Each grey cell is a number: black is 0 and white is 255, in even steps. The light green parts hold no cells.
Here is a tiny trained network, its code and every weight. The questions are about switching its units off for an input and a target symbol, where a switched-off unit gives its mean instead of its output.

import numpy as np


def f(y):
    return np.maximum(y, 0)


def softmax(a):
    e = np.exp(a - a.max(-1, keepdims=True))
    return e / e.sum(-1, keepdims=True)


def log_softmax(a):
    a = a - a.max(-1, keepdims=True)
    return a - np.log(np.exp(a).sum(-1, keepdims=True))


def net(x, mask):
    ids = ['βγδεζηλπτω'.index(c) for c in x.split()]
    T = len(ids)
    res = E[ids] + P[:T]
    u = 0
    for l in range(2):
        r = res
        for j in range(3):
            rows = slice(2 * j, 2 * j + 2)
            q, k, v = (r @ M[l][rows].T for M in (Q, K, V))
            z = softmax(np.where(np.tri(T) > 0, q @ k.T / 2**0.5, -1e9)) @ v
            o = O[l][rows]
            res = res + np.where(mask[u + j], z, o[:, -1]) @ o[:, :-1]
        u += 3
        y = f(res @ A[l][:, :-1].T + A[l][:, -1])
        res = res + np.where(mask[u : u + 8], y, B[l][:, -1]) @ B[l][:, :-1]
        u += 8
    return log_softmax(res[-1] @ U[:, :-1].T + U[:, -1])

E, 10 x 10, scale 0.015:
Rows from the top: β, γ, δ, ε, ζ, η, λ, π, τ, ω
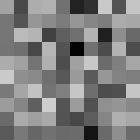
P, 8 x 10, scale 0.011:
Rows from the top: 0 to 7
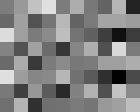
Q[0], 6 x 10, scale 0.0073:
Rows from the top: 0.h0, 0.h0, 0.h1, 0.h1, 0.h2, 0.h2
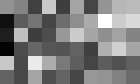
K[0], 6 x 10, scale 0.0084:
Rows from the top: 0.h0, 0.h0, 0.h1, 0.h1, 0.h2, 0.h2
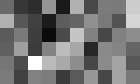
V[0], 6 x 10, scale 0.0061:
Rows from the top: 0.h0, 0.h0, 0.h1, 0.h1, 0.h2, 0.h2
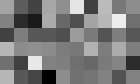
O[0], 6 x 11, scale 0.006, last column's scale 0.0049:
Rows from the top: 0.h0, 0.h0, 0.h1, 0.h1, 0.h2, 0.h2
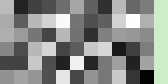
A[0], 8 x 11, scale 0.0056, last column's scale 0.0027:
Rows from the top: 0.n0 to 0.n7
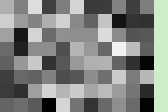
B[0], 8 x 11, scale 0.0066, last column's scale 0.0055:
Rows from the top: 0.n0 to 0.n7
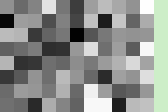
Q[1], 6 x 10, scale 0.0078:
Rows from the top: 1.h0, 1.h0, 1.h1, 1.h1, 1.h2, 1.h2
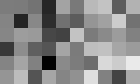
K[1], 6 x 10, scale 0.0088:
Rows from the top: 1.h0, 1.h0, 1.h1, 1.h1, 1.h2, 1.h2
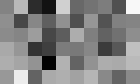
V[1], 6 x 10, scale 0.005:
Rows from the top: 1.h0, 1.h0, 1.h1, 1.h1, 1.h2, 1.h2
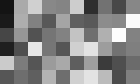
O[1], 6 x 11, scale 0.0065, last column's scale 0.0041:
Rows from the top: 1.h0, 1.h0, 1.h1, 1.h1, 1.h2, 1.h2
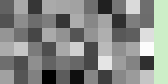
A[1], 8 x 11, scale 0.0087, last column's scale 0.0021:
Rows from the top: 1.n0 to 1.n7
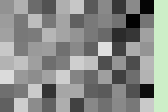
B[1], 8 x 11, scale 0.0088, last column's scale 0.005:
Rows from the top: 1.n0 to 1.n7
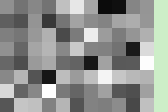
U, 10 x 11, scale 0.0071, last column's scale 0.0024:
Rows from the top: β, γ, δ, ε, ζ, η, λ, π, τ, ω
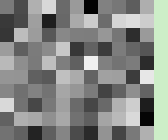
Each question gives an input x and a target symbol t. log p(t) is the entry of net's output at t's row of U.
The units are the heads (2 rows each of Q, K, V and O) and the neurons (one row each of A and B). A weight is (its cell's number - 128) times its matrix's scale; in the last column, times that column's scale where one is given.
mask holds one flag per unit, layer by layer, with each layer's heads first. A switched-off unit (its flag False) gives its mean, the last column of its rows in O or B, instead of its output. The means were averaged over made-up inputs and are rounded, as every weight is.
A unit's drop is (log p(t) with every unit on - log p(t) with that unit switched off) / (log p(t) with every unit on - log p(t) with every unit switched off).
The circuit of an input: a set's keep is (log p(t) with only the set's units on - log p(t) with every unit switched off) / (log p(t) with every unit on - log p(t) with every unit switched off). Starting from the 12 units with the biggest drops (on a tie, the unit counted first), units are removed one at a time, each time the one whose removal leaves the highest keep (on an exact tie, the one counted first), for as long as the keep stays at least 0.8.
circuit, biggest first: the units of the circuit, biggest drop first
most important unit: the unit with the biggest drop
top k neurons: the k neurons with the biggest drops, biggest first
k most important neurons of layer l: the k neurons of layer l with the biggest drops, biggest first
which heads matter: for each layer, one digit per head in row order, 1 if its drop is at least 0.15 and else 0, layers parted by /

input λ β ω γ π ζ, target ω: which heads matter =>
100 / 001
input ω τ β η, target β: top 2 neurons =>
[1.n4; 0.n7]
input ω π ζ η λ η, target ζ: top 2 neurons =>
[1.n2; 0.n0]
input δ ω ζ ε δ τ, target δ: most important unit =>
0.h0
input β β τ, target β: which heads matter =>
011 / 010
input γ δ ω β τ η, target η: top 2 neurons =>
[1.n5; 0.n3]
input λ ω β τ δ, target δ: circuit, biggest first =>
[1.n7; 0.h0]
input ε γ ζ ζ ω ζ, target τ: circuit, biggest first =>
[0.h0; 1.n5; 0.n3]
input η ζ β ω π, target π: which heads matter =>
101 / 000
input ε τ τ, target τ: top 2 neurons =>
[1.n5; 0.n1]
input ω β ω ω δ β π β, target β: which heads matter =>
000 / 001
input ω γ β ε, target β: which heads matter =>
001 / 001
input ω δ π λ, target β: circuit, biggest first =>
[1.n4; 1.h2; 0.n7]
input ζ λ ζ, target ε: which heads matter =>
011 / 101
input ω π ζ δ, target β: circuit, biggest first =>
[1.n4; 1.n6]
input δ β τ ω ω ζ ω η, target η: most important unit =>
0.h2
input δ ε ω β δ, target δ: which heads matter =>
101 / 000
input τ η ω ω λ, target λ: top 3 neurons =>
[1.n0; 0.n0; 0.n3]
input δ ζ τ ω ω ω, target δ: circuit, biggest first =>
[0.h0; 0.n1]
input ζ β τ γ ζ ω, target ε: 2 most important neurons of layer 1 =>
[1.n7; 1.n6]
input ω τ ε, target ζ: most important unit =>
1.n2
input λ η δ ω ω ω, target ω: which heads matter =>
101 / 001
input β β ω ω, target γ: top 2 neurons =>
[0.n7; 0.n0]
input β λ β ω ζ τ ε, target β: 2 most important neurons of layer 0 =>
[0.n7; 0.n5]
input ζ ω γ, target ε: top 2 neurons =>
[0.n1; 1.n6]
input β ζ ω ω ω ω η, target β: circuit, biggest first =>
[1.n4; 1.h2; 0.h2]
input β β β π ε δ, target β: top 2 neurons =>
[1.n4; 0.n2]
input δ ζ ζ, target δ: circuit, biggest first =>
[0.h0; 0.n1; 1.n7]
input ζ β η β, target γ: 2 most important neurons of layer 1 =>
[1.n4; 1.n3]
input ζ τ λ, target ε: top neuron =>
[0.n1]
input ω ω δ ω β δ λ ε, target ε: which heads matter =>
001 / 010
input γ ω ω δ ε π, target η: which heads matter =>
001 / 010
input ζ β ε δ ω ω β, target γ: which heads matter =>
010 / 010
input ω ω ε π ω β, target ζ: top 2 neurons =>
[1.n2; 1.n5]
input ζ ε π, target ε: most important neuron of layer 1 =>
[1.n7]
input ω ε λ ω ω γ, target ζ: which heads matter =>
010 / 011
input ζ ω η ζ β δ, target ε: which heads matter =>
001 / 101
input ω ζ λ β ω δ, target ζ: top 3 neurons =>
[1.n2; 0.n0; 0.n3]
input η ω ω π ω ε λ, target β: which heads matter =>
000 / 000
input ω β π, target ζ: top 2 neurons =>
[1.n2; 0.n0]
